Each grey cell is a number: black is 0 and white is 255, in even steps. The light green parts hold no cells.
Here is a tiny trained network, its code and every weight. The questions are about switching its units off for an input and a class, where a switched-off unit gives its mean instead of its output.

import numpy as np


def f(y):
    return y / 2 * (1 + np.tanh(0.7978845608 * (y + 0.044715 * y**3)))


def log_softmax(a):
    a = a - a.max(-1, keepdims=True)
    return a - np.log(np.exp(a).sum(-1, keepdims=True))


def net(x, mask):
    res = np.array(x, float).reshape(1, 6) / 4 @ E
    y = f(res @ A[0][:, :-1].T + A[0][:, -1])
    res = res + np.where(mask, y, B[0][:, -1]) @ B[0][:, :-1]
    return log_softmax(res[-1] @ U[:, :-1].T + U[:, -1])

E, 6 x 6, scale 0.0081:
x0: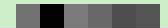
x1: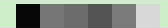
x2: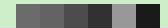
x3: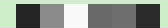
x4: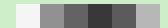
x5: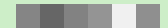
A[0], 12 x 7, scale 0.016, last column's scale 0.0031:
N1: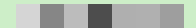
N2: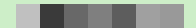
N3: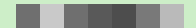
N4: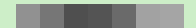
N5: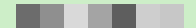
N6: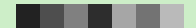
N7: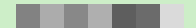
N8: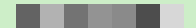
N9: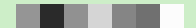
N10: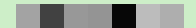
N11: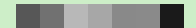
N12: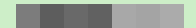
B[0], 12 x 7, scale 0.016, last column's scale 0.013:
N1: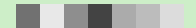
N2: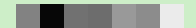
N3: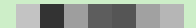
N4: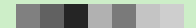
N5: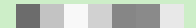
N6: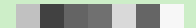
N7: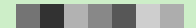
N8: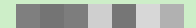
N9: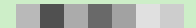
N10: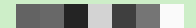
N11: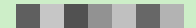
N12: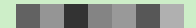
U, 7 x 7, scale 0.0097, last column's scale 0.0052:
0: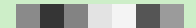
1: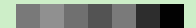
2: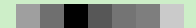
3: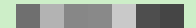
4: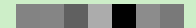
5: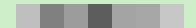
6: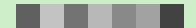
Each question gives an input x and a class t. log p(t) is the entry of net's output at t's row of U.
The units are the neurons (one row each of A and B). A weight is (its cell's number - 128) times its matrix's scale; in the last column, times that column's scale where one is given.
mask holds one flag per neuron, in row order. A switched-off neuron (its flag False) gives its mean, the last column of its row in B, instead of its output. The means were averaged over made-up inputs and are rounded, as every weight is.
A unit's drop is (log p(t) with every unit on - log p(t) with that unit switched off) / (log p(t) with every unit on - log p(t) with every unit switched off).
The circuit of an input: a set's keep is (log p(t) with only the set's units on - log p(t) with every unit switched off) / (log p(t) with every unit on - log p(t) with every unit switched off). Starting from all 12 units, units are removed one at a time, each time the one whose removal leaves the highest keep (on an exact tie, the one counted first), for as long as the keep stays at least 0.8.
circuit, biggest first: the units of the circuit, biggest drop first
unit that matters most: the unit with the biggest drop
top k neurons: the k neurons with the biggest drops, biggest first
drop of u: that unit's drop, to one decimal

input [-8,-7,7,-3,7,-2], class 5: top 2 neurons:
N10; N1
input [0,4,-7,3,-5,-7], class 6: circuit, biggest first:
N5
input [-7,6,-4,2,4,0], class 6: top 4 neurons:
N5; N6; N2; N9
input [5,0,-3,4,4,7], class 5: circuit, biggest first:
N1; N9; N10
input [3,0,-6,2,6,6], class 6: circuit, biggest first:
N1; N6
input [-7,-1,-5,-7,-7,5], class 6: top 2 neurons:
N6; N2
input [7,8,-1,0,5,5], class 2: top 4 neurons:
N5; N12; N4; N10
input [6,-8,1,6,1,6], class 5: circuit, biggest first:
N9; N10
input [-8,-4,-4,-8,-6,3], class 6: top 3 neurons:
N6; N2; N3
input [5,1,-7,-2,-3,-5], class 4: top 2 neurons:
N10; N6
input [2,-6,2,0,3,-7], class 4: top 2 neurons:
N6; N10
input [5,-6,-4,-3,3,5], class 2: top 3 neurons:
N5; N10; N2
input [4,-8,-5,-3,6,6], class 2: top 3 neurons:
N5; N10; N2
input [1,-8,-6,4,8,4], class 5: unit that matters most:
N1
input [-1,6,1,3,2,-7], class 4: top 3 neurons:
N2; N3; N9
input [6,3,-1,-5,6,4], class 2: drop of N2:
0.0
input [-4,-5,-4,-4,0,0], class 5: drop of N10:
0.1
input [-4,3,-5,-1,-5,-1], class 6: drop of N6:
0.2
